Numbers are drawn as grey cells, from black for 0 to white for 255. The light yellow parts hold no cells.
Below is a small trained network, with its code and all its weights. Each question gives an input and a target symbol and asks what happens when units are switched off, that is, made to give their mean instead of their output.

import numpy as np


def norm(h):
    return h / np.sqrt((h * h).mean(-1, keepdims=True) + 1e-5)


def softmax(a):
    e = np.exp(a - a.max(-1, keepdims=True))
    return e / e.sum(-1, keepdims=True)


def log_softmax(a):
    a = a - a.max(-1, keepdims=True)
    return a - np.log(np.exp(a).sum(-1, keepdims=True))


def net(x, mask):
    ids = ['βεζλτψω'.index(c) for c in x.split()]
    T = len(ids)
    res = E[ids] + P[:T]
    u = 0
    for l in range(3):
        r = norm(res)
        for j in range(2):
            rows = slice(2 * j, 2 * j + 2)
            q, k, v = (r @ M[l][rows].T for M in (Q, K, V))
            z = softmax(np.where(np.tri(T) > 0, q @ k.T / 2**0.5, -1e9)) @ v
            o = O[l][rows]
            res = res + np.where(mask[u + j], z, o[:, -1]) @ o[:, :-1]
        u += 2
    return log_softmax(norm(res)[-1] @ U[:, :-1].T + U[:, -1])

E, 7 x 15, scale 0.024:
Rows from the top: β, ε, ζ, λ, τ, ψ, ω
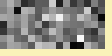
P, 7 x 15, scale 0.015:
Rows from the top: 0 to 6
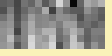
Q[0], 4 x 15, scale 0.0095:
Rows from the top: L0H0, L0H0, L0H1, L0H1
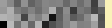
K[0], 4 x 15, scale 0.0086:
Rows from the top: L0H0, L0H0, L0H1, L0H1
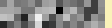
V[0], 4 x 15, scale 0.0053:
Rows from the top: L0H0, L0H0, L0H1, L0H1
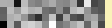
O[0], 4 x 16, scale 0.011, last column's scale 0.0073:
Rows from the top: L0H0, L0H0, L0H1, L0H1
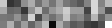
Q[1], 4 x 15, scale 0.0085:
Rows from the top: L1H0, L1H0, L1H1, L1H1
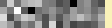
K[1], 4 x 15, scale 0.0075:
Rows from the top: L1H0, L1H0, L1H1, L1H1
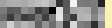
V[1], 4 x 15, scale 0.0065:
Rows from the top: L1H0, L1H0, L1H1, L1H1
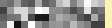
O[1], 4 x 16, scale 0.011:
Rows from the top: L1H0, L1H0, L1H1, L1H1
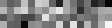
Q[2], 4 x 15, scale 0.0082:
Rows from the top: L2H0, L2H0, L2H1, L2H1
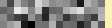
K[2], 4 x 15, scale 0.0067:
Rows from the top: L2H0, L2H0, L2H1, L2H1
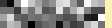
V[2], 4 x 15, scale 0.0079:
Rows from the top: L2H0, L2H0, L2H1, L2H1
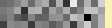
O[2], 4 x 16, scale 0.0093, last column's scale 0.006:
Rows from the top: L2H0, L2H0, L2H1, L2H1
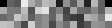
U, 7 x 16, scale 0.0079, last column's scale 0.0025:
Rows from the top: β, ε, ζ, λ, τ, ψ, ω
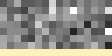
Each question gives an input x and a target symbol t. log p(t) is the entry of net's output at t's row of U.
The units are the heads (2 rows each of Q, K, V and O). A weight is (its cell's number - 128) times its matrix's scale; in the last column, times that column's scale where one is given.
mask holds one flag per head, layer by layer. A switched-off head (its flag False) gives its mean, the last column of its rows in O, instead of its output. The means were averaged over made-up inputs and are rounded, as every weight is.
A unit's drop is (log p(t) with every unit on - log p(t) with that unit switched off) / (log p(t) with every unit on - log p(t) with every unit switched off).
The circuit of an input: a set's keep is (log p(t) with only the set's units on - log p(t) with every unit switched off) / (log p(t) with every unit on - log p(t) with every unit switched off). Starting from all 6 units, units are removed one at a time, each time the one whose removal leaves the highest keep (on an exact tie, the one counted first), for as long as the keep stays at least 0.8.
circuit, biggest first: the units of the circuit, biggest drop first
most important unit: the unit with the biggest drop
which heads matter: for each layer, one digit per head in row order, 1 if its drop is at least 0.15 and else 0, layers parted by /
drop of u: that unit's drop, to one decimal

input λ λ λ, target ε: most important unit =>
L2H1
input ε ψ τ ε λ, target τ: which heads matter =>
01 / 00 / 01
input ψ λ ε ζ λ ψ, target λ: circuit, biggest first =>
L0H0, L2H0, L0H1
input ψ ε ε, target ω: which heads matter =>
10 / 00 / 10
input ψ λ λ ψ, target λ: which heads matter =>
10 / 10 / 10
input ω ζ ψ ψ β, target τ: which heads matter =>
10 / 00 / 01
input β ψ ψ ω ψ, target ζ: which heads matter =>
00 / 10 / 01
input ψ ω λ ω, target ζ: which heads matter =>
00 / 10 / 01
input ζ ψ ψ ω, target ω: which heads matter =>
10 / 01 / 10
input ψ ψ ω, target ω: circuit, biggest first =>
L0H0, L1H1, L2H1
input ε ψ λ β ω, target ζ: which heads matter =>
01 / 10 / 01
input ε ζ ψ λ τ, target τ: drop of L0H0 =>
0.1
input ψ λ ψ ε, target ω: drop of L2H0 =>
0.3
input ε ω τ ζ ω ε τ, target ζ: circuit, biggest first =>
L1H0
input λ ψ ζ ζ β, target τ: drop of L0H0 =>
0.2
